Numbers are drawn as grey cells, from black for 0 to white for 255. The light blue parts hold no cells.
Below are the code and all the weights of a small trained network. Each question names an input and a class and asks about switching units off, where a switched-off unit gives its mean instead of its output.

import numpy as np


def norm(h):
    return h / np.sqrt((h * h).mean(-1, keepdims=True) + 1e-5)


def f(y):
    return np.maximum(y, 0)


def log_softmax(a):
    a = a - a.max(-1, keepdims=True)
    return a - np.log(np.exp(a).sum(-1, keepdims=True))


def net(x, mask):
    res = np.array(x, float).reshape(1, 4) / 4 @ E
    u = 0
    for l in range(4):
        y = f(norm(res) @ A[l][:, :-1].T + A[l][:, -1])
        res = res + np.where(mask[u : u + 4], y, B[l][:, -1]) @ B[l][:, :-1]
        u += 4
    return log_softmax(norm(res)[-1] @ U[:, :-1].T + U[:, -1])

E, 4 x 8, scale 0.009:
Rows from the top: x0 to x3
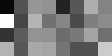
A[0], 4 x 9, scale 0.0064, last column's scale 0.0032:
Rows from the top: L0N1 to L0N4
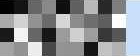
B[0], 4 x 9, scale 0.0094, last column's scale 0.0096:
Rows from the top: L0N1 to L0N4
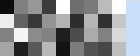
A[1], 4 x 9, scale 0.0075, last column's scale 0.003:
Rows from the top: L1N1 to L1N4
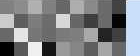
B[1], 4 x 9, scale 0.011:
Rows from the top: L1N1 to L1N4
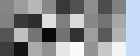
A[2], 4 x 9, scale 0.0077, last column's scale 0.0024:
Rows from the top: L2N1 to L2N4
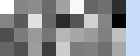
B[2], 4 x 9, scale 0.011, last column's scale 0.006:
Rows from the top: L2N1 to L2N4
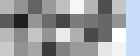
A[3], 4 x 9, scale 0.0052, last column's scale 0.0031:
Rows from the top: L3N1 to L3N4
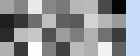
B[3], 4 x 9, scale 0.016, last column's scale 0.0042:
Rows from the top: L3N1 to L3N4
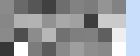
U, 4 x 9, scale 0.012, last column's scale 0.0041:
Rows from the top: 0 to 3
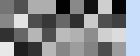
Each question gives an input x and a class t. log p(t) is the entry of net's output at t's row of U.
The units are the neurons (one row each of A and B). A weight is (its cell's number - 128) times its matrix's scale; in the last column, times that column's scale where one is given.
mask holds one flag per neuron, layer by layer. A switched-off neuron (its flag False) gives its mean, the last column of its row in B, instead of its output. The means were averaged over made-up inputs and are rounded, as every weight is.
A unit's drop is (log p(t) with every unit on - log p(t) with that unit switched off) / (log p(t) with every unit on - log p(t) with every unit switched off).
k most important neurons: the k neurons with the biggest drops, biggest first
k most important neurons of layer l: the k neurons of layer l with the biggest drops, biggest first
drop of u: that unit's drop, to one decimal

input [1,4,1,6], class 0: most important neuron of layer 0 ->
[L0N1]
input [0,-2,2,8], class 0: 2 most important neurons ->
[L0N1; L1N4]
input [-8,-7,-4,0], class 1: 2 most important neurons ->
[L0N3; L1N4]
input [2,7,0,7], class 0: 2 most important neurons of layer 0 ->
[L0N2; L0N1]
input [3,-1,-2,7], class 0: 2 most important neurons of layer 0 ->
[L0N1; L0N4]
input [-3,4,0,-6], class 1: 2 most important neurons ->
[L1N4; L1N3]
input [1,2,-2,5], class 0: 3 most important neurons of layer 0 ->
[L0N2; L0N4; L0N1]
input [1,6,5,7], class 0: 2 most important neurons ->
[L0N1; L1N4]
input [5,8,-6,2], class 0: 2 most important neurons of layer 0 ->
[L0N2; L0N1]
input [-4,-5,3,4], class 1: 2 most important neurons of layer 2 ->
[L2N3; L2N1]
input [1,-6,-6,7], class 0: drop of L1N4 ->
0.2
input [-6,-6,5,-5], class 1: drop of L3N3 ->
0.0
